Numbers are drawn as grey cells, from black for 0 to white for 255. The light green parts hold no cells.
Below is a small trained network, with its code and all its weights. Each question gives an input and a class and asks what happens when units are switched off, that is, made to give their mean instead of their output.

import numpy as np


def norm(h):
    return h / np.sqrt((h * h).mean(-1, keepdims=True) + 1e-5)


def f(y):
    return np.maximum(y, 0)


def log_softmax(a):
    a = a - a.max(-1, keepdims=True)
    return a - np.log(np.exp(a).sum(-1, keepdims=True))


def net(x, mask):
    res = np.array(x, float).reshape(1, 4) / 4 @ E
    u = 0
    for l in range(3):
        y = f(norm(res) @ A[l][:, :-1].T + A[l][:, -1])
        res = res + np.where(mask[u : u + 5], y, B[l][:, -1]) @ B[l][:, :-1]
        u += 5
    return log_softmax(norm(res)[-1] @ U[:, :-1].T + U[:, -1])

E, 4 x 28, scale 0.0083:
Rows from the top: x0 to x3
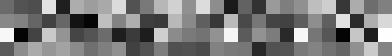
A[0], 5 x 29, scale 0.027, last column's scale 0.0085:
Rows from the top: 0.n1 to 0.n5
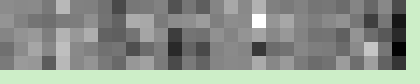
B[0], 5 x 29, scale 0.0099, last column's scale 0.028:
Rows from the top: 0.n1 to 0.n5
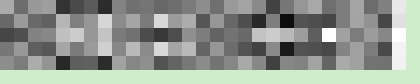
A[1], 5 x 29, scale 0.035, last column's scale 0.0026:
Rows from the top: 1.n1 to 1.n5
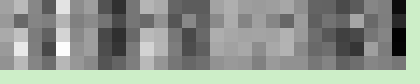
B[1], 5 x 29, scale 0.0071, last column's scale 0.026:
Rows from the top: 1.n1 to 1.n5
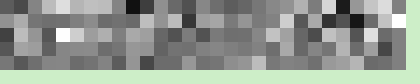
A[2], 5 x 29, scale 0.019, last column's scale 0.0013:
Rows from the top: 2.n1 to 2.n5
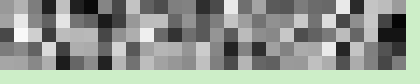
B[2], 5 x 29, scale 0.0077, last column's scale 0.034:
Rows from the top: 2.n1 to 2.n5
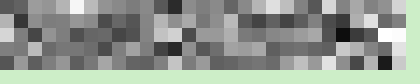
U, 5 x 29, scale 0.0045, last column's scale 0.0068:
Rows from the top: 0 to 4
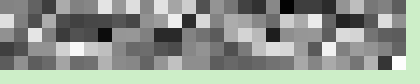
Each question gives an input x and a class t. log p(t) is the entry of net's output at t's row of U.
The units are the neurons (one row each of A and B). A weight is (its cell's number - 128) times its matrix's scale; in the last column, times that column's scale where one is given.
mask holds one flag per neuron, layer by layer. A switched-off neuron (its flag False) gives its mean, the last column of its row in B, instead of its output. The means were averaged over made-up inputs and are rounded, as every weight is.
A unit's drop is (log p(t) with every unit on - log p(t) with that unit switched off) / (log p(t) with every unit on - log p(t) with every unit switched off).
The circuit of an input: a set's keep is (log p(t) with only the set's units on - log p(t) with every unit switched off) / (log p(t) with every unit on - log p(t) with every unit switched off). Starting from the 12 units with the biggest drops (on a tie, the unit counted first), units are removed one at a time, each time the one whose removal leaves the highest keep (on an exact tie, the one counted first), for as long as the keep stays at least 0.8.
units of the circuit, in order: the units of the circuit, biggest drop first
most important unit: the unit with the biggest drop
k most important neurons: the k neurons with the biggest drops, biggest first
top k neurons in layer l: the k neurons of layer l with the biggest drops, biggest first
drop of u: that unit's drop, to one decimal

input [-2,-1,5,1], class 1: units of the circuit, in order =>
(1.n2)
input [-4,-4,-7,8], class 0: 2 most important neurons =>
(0.n4; 1.n2)
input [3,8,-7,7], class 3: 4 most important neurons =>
(2.n1; 0.n2; 1.n2; 0.n5)
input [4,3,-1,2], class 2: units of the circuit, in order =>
(0.n4; 2.n4)
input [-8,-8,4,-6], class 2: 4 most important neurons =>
(0.n1; 0.n5; 0.n4; 2.n1)
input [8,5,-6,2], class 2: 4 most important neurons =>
(2.n4; 1.n2; 0.n4; 0.n5)
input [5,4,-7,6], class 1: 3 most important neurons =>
(0.n2; 2.n3; 0.n1)
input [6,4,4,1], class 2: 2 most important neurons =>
(0.n4; 0.n2)
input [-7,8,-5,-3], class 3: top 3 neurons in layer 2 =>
(2.n1; 2.n4; 2.n5)
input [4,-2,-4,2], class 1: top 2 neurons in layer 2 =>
(2.n3; 2.n5)
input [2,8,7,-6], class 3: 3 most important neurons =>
(2.n1; 2.n3; 0.n4)
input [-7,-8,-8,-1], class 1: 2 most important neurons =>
(2.n3; 0.n5)
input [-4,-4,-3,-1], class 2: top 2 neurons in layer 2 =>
(2.n1; 2.n5)
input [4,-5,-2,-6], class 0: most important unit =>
0.n2
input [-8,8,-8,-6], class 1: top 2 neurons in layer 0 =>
(0.n4; 0.n1)
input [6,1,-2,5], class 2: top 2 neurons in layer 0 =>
(0.n2; 0.n3)
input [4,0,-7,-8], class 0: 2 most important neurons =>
(0.n2; 1.n2)
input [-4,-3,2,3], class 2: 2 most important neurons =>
(0.n1; 0.n5)
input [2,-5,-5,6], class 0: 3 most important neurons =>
(0.n4; 1.n2; 2.n1)
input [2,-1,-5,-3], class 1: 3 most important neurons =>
(2.n3; 0.n4; 0.n1)
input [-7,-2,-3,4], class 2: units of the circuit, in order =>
(0.n5)
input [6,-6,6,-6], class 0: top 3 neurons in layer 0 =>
(0.n5; 0.n1; 0.n2)
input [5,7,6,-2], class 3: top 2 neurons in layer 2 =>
(2.n3; 2.n1)
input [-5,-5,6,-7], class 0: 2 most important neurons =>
(0.n2; 2.n3)
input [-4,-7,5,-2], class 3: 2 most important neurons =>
(0.n3; 2.n3)
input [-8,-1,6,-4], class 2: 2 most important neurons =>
(0.n1; 2.n3)
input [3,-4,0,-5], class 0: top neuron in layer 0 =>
(0.n2)
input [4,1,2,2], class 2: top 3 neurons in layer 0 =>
(0.n4; 0.n3; 0.n5)
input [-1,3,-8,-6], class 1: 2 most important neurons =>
(2.n3; 0.n4)
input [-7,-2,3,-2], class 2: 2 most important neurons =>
(0.n1; 0.n5)
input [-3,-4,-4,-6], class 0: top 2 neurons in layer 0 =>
(0.n2; 0.n5)
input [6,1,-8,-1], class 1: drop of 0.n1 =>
0.2
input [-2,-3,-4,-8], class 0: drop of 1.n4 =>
0.0
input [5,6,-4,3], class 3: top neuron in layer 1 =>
(1.n2)
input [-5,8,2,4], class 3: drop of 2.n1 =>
1.7
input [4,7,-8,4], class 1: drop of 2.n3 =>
0.9
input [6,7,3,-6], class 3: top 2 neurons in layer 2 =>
(2.n3; 2.n1)
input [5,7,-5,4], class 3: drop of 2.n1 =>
0.1
